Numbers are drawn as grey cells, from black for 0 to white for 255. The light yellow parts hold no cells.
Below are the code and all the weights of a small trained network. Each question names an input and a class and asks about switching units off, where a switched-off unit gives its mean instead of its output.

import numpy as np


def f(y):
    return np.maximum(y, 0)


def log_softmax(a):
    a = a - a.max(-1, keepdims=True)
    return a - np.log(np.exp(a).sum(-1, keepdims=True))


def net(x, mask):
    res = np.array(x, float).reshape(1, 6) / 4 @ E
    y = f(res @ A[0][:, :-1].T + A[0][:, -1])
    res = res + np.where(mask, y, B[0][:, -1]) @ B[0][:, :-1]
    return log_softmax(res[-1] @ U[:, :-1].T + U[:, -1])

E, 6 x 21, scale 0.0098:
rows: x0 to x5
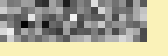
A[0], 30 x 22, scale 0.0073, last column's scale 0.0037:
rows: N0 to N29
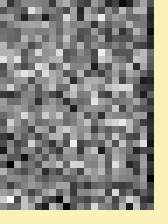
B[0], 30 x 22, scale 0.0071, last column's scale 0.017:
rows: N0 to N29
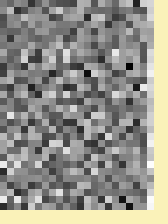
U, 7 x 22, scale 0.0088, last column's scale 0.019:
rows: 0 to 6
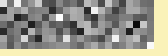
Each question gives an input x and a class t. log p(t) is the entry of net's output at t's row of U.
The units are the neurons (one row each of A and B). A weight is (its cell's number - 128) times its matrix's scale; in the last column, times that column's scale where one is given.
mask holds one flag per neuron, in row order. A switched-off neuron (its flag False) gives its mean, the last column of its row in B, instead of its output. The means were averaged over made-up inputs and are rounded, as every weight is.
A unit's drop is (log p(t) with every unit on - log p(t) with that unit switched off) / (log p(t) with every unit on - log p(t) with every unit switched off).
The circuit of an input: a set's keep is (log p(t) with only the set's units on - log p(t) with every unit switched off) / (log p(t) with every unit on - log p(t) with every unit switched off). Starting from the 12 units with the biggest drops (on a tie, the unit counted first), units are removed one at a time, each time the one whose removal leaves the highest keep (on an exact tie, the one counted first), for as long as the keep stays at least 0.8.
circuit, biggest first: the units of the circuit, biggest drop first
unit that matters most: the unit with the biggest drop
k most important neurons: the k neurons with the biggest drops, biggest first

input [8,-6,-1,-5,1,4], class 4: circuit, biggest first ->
N29
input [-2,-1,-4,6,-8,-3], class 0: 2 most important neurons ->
N23; N19
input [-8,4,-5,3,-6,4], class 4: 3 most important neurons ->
N9; N28; N18
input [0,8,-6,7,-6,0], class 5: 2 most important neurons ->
N7; N8
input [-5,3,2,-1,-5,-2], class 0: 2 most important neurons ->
N23; N29
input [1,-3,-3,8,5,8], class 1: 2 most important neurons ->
N2; N24
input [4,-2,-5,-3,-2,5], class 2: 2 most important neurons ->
N27; N0
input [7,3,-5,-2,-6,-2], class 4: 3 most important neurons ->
N29; N28; N14
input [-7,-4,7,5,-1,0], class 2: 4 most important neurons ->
N20; N1; N29; N14
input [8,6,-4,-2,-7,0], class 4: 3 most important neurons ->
N29; N28; N14
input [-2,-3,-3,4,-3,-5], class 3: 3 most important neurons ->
N0; N10; N28
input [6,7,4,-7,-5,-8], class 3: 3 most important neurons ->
N0; N26; N2
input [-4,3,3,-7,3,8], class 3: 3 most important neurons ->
N12; N17; N2
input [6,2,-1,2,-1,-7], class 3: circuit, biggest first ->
N0
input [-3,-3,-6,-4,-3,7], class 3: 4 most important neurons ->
N12; N17; N20; N1
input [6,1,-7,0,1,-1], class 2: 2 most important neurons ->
N27; N11
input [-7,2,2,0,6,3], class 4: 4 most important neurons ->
N9; N23; N18; N19
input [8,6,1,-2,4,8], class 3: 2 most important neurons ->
N12; N17
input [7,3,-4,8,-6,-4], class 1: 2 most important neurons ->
N2; N22
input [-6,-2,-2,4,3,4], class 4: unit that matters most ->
N9
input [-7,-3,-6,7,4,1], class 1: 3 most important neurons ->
N2; N24; N29
